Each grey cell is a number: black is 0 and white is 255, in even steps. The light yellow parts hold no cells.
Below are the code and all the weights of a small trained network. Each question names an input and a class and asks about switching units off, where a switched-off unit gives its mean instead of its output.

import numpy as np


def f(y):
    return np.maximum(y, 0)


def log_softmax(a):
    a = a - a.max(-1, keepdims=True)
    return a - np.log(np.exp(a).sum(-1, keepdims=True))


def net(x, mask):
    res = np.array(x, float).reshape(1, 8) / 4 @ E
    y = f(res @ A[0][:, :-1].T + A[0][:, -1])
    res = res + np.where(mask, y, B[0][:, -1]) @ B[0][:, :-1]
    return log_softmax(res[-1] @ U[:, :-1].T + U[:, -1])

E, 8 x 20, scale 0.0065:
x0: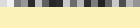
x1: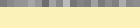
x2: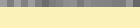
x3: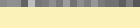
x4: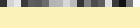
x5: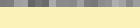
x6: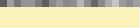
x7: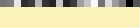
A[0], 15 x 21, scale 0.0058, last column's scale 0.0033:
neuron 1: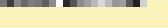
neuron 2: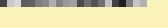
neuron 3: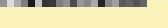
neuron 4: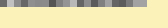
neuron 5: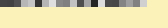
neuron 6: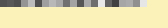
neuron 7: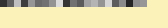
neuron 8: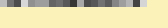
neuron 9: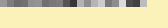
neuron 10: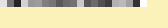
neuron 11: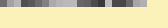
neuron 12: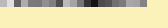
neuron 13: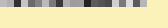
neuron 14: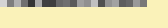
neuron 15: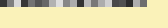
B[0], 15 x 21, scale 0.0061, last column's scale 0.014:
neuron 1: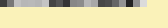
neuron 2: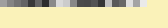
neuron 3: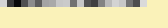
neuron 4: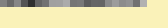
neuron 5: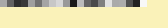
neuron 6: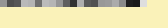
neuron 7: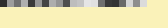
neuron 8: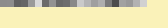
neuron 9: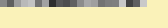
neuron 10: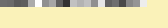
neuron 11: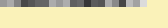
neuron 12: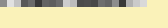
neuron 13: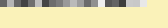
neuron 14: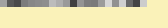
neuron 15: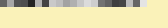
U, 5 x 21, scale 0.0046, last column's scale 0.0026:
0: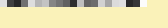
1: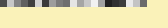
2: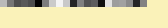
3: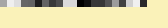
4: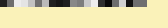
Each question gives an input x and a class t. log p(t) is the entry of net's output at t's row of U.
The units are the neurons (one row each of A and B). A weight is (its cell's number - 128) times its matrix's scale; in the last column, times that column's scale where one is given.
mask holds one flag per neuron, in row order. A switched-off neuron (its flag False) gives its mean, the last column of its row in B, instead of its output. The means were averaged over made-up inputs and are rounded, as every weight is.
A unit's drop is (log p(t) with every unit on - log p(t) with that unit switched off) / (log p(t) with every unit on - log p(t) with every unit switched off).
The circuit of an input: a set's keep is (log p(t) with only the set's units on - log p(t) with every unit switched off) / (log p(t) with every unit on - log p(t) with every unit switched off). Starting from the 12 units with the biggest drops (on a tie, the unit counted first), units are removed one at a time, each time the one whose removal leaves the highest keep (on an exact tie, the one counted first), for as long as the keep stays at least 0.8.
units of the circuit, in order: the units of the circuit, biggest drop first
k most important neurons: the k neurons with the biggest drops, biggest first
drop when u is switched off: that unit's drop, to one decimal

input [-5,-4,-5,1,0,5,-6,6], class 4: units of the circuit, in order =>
[neuron 1]
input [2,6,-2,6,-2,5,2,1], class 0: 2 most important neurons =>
[neuron 7; neuron 15]
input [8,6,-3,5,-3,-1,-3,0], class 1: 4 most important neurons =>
[neuron 13; neuron 5; neuron 6; neuron 12]
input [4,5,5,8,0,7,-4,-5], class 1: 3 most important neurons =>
[neuron 13; neuron 10; neuron 2]
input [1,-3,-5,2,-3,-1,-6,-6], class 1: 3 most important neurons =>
[neuron 13; neuron 3; neuron 12]
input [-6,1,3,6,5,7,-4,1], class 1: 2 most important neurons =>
[neuron 7; neuron 15]
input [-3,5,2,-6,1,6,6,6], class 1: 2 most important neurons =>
[neuron 15; neuron 7]
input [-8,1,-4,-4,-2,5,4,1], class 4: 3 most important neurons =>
[neuron 1; neuron 7; neuron 3]
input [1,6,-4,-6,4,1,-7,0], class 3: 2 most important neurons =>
[neuron 5; neuron 6]
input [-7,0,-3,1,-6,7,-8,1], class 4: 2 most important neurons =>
[neuron 1; neuron 3]
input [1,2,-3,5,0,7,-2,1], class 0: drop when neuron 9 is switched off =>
-0.1
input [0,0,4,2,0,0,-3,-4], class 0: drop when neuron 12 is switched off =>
-0.1
